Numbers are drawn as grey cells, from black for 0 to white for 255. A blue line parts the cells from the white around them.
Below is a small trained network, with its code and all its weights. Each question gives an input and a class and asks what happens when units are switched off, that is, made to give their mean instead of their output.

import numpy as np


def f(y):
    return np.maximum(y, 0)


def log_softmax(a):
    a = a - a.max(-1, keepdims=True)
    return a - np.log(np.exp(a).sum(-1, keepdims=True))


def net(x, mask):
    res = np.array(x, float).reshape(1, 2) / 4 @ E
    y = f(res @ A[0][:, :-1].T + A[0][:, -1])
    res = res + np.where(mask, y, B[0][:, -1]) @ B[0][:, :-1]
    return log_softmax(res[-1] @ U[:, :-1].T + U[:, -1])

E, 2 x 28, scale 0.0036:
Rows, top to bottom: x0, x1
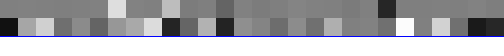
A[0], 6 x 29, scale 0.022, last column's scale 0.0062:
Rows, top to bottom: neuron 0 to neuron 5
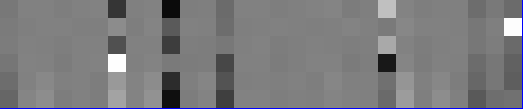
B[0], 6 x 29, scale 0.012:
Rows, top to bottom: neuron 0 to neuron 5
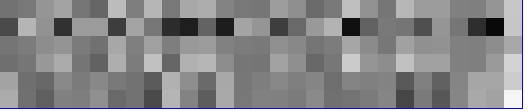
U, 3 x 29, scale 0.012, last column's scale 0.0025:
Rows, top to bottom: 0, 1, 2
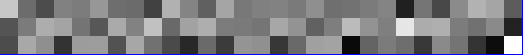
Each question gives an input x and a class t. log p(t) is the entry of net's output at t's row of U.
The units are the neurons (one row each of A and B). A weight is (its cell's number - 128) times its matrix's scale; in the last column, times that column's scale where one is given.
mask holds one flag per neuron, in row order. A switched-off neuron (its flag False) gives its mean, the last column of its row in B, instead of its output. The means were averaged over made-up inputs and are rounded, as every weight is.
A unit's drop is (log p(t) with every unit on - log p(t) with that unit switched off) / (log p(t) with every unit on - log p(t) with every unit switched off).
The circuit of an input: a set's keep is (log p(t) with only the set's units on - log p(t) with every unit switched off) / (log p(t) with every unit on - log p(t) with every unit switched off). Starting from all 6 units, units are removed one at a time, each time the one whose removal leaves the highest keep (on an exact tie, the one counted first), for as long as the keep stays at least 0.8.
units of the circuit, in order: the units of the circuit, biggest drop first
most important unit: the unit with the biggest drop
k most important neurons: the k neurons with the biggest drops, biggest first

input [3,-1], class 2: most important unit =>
neuron 0
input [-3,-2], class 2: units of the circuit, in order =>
[neuron 3; neuron 5]
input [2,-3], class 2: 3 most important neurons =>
[neuron 5; neuron 3; neuron 4]
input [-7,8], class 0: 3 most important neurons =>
[neuron 5; neuron 4; neuron 3]
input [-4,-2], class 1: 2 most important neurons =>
[neuron 5; neuron 1]
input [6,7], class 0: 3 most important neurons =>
[neuron 5; neuron 4; neuron 0]
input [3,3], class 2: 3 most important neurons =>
[neuron 1; neuron 0; neuron 2]
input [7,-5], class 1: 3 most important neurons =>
[neuron 5; neuron 1; neuron 4]
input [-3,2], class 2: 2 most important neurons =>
[neuron 3; neuron 1]
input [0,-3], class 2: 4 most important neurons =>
[neuron 5; neuron 3; neuron 4; neuron 0]
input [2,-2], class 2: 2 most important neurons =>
[neuron 5; neuron 3]
